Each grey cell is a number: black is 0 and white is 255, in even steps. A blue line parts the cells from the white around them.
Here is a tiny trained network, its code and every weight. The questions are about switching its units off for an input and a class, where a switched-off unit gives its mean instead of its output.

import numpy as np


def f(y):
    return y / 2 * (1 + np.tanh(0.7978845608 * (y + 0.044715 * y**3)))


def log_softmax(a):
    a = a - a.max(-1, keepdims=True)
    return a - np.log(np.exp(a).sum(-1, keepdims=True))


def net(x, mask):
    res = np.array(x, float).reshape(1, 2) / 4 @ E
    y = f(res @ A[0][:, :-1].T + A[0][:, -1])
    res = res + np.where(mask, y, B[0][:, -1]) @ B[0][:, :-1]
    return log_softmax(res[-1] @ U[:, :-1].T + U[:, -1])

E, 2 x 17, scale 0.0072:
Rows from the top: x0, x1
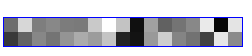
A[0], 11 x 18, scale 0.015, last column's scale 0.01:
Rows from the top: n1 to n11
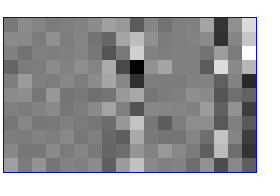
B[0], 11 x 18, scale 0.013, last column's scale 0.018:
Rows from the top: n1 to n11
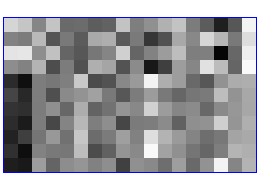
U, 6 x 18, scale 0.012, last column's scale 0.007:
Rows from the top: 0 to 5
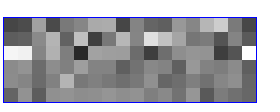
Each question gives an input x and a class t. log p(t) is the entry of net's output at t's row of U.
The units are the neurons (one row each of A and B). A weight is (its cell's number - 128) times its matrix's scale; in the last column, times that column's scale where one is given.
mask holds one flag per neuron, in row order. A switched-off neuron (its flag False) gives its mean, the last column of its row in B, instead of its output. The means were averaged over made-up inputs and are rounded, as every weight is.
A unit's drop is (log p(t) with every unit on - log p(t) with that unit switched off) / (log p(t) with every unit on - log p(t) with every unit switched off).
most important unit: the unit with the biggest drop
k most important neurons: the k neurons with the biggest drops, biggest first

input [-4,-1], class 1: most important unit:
n4
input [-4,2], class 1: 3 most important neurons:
n10, n2, n9
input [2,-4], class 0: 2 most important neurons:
n3, n11
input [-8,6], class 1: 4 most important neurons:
n10, n3, n9, n2
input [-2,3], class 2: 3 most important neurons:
n11, n8, n5
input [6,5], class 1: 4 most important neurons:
n5, n1, n2, n7
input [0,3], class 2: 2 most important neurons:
n11, n8
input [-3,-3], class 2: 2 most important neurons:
n3, n5
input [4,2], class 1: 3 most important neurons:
n5, n3, n2
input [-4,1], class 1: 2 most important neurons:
n10, n2
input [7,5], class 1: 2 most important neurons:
n5, n1
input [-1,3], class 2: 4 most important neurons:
n11, n8, n5, n6
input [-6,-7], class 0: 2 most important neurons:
n2, n1
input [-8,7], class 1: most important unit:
n10
